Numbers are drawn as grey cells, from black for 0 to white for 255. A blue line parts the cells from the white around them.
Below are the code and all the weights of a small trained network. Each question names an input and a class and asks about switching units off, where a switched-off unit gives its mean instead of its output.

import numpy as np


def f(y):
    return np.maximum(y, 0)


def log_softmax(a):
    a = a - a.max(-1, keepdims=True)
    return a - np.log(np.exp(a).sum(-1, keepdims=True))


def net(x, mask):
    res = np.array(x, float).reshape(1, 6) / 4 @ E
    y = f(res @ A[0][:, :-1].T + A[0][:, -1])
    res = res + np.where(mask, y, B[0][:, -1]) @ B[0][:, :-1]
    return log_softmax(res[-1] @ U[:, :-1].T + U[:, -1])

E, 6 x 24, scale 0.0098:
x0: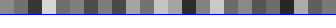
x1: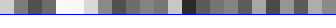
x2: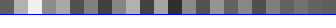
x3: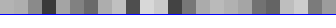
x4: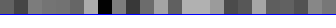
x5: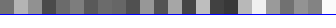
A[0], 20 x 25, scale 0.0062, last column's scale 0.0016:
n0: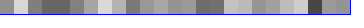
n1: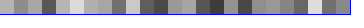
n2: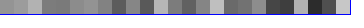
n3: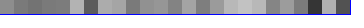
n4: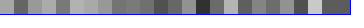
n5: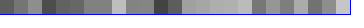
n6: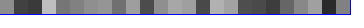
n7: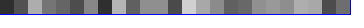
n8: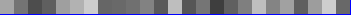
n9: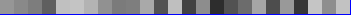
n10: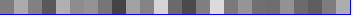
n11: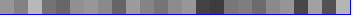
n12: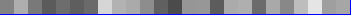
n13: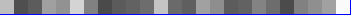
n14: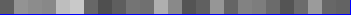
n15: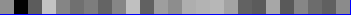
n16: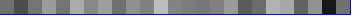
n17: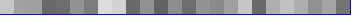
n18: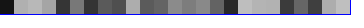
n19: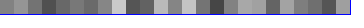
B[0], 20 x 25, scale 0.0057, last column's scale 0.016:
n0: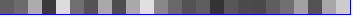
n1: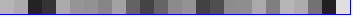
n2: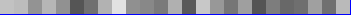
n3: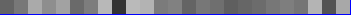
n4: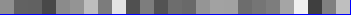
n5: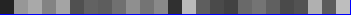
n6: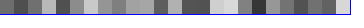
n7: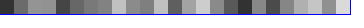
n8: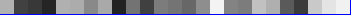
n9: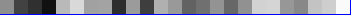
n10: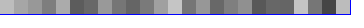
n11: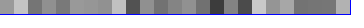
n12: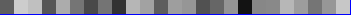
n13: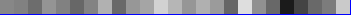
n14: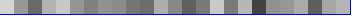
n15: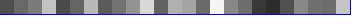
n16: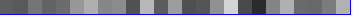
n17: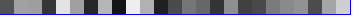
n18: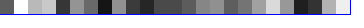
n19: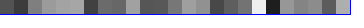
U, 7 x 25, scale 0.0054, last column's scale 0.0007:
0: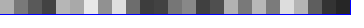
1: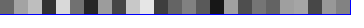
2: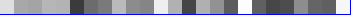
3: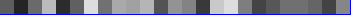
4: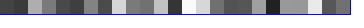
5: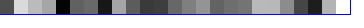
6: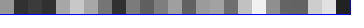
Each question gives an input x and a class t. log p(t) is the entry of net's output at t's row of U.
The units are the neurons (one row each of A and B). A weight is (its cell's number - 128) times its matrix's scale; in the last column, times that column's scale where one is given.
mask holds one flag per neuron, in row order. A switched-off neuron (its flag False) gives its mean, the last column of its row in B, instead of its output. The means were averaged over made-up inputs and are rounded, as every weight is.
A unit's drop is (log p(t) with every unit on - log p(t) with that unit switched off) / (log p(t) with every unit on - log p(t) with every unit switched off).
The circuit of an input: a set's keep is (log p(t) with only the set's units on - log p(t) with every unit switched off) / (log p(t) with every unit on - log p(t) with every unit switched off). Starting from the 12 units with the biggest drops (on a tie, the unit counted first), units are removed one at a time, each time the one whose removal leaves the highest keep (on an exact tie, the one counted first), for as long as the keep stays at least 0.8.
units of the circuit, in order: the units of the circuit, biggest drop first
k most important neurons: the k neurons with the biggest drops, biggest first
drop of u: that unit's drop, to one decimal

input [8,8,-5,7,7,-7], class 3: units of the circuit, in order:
(n6)
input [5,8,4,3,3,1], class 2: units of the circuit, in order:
(n10; n2)
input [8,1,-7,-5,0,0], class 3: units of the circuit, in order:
(n6; n15)
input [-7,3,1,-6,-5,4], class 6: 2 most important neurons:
(n8; n9)
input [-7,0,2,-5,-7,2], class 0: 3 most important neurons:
(n1; n11; n4)
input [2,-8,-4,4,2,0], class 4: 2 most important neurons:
(n7; n5)
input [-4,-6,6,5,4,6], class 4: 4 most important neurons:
(n7; n5; n19; n6)
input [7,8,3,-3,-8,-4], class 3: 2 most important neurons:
(n6; n16)
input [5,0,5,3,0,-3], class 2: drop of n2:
0.2
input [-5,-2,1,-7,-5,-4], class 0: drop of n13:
0.0
